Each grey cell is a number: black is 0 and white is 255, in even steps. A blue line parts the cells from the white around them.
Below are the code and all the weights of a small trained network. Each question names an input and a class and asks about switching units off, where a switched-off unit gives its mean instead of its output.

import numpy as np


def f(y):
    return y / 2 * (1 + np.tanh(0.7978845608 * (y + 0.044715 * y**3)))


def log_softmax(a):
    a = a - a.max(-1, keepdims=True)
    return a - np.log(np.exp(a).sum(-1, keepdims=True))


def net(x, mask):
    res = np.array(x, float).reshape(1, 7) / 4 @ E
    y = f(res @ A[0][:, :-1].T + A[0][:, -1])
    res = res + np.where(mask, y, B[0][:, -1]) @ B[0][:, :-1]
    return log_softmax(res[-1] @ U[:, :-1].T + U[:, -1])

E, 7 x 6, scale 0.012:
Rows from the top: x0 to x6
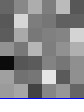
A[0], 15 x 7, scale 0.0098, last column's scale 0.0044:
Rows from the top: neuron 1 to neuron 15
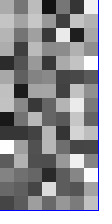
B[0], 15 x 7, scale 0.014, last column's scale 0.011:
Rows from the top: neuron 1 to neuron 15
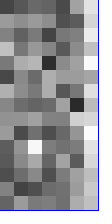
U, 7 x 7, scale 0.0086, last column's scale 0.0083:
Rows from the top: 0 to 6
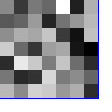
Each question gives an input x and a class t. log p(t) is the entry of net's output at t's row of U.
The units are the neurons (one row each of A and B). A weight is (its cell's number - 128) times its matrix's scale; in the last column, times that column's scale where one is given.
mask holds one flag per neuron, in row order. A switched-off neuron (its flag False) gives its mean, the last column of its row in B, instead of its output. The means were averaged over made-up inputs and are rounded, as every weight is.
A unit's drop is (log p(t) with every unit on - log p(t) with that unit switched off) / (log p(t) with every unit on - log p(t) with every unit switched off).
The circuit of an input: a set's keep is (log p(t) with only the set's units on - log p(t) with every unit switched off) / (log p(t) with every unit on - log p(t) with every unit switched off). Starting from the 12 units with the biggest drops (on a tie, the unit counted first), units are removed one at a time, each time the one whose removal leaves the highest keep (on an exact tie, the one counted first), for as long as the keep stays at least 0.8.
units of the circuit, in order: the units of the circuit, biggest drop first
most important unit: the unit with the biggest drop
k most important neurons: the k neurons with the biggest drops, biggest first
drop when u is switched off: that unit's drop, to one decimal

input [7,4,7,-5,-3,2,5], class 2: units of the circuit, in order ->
(neuron 5)
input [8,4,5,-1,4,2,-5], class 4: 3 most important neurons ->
(neuron 1; neuron 3; neuron 14)
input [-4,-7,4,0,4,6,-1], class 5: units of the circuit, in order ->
(neuron 7; neuron 11)
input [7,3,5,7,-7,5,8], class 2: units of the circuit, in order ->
(neuron 2; neuron 5)
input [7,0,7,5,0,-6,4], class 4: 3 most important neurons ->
(neuron 10; neuron 12; neuron 14)
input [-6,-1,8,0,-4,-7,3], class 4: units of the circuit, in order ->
(neuron 10; neuron 12)
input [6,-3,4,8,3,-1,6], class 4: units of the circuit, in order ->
(neuron 10; neuron 1)
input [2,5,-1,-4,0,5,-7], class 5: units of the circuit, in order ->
(neuron 5; neuron 11; neuron 12)
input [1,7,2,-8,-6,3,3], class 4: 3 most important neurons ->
(neuron 11; neuron 7; neuron 4)
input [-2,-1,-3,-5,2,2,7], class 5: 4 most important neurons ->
(neuron 5; neuron 14; neuron 12; neuron 3)
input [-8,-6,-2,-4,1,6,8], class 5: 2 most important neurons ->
(neuron 14; neuron 5)
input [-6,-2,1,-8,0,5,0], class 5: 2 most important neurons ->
(neuron 5; neuron 14)
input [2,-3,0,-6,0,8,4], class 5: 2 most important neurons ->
(neuron 14; neuron 5)
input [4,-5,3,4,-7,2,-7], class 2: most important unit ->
neuron 2
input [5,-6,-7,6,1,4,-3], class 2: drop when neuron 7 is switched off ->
0.3
